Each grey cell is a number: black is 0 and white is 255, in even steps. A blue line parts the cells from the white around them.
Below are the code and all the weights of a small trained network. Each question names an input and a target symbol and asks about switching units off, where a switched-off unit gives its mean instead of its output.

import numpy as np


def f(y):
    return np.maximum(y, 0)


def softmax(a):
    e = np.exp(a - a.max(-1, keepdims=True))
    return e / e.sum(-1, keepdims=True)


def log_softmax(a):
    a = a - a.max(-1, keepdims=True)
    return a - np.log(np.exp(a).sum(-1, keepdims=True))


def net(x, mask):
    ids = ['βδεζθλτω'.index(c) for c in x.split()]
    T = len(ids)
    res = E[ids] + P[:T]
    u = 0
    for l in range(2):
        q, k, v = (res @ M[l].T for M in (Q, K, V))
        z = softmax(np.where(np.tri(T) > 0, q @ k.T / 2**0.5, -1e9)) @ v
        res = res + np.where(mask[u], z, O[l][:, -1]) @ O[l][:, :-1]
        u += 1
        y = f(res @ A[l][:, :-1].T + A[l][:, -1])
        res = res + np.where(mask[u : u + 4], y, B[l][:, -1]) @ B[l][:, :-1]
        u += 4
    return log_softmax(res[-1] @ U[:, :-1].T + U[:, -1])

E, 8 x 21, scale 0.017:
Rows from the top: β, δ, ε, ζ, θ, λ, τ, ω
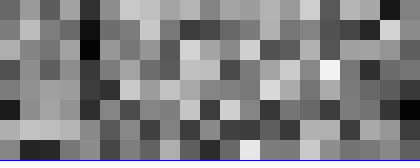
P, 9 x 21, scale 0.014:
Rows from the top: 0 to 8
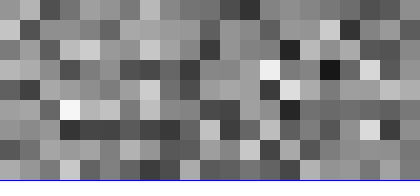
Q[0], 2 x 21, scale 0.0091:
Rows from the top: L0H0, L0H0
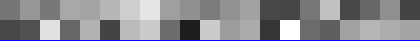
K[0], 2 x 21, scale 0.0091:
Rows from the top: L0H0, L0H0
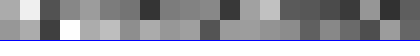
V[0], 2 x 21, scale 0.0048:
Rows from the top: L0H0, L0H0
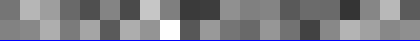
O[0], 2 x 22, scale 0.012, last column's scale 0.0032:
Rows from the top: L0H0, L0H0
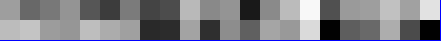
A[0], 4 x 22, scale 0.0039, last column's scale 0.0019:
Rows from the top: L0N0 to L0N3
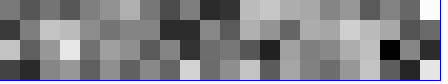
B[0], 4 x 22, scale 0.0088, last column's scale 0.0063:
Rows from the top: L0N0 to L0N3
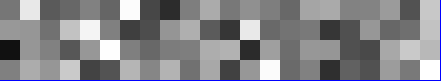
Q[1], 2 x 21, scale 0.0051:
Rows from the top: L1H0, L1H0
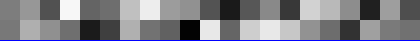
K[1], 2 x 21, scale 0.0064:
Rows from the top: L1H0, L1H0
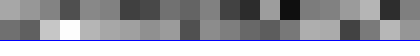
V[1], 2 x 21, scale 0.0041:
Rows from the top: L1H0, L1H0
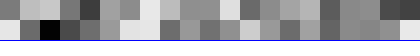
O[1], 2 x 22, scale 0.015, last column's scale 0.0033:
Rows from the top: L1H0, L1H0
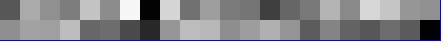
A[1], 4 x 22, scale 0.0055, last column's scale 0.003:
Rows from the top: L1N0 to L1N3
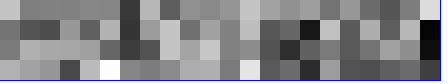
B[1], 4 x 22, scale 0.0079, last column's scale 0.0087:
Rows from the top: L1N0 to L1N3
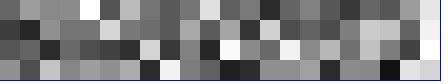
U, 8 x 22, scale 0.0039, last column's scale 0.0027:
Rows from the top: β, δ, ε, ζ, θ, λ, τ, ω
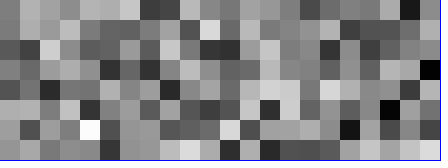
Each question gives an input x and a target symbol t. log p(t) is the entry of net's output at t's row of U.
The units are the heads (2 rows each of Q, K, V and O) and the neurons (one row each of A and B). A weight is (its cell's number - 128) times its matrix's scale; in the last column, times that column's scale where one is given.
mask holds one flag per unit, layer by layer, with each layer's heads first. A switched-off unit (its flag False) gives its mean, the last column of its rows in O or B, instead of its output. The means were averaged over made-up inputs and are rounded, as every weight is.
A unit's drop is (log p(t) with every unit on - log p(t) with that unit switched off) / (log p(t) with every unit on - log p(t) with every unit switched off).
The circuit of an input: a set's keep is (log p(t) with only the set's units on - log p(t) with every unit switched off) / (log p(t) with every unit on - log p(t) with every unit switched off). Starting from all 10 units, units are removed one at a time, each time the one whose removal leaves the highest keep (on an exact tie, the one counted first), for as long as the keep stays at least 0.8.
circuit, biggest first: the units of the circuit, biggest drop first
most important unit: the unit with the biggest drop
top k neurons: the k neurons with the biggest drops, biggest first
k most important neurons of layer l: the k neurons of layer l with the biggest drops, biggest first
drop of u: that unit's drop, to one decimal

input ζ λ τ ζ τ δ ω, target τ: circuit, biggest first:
[L1H0 L0N1 L1N0]
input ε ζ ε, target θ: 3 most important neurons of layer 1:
[L1N2 L1N1 L1N0]
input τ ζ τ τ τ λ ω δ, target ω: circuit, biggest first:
[L1N2 L0H0]
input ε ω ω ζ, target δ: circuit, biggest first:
[L1H0 L1N0]
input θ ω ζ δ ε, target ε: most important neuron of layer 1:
[L1N3]
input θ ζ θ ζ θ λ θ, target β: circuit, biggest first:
[L0H0 L1H0]
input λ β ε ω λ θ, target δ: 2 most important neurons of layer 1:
[L1N0 L1N1]
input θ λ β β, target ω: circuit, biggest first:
[L1H0 L0H0]
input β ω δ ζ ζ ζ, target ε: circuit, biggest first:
[L1N3 L0H0 L1N1]
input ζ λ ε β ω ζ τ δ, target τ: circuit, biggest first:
[L1H0 L1N0 L0N1]
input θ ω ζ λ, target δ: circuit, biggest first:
[L1H0 L1N0 L1N1]
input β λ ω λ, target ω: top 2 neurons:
[L0N0 L0N2]
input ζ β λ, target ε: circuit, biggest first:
[L0H0 L1N3 L1N1]
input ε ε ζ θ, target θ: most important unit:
L1N2
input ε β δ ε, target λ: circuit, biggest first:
[L1H0 L1N2 L1N3 L0H0]
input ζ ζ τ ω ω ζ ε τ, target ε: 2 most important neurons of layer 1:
[L1N3 L1N1]
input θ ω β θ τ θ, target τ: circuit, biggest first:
[L1H0 L0N1 L0H0]
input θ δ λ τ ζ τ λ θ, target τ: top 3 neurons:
[L0N1 L1N0 L0N3]
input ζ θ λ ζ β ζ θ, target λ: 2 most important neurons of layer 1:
[L1N2 L1N3]
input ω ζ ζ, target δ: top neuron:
[L1N0]
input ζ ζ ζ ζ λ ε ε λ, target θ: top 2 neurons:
[L1N2 L0N3]
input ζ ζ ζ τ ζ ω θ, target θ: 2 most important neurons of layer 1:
[L1N3 L1N1]
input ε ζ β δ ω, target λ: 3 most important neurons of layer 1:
[L1N2 L1N3 L1N1]
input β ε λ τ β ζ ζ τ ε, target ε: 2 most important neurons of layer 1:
[L1N1 L1N2]
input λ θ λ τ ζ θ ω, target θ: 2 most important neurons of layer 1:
[L1N3 L1N1]
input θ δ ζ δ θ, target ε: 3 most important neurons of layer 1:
[L1N3 L1N1 L1N0]
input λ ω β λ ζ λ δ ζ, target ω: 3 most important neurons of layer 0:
[L0N2 L0N3 L0N0]
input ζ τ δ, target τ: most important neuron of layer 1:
[L1N3]
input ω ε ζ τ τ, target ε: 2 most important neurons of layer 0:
[L0N1 L0N2]
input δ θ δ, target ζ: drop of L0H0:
1.0
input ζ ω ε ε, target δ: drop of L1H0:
0.6
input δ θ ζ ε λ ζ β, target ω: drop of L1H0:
0.7
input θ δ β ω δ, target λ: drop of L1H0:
0.5
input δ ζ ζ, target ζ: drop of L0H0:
1.0
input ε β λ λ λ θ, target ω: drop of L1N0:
0.0
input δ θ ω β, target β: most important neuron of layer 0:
[L0N0]
